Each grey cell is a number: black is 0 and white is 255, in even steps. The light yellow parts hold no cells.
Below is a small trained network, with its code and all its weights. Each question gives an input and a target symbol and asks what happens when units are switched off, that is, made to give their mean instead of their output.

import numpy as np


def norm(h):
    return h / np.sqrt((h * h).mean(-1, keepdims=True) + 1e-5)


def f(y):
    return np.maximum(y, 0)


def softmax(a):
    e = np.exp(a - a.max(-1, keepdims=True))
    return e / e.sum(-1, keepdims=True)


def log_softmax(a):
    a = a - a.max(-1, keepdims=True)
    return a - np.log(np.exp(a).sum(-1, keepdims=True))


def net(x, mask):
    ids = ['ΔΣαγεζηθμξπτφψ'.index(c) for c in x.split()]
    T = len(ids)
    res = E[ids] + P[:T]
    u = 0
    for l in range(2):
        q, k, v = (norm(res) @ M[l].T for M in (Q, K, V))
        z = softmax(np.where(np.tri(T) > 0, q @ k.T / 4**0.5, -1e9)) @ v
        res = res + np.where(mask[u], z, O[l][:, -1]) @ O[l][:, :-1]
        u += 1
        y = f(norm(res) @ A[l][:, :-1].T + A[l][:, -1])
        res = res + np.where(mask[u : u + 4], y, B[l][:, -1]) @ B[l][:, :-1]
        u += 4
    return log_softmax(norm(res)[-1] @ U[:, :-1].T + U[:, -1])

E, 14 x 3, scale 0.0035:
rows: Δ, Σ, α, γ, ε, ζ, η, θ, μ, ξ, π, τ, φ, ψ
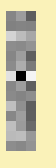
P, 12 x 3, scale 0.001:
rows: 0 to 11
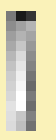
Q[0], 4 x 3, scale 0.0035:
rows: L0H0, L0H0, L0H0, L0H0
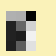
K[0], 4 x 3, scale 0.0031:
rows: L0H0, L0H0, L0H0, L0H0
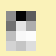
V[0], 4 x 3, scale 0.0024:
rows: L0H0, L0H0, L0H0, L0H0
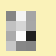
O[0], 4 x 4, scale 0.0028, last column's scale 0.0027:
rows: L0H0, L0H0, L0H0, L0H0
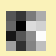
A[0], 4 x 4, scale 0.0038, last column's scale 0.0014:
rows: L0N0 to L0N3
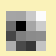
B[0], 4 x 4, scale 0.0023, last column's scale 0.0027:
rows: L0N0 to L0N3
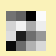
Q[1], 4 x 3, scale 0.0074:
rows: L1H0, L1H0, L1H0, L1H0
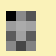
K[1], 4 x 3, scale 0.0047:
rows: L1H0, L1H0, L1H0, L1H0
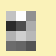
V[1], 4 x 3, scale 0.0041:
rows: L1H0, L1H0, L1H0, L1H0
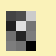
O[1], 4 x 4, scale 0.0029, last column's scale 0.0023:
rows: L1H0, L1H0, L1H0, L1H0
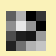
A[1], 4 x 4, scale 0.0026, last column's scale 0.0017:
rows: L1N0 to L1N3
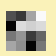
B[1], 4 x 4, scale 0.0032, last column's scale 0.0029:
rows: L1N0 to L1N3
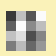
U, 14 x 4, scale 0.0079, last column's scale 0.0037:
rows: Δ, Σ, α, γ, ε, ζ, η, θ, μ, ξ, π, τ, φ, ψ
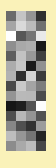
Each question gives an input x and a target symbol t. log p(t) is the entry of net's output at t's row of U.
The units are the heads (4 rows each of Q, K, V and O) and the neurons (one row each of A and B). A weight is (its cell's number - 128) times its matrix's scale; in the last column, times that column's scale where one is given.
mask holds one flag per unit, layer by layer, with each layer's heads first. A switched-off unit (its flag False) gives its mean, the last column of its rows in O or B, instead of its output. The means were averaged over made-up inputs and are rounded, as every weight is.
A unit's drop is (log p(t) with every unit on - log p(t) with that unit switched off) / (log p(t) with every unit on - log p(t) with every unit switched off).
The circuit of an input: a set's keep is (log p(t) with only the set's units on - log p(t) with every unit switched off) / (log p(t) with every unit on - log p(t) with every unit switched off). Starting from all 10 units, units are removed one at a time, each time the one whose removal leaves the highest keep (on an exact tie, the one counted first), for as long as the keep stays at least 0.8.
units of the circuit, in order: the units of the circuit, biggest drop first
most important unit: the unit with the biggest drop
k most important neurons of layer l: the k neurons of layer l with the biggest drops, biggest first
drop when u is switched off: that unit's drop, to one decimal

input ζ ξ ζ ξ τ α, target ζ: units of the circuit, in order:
[L0N0 L1H0]
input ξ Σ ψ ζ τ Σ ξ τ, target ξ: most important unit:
L0N1
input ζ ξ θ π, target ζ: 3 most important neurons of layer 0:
[L0N0 L0N2 L0N1]
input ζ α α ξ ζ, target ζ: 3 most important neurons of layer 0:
[L0N0 L0N2 L0N1]
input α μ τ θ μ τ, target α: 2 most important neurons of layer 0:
[L0N1 L0N3]
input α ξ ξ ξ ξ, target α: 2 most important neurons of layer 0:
[L0N1 L0N0]
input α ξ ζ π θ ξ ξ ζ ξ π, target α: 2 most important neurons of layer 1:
[L1N0 L1N1]
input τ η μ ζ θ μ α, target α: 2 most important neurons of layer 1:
[L1N0 L1N1]
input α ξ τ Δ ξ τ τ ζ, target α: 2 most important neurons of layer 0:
[L0N1 L0N2]
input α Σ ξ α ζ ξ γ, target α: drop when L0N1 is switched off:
0.5
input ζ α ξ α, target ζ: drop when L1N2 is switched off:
0.0
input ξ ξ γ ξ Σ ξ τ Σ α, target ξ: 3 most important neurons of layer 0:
[L0N1 L0N3 L0N0]
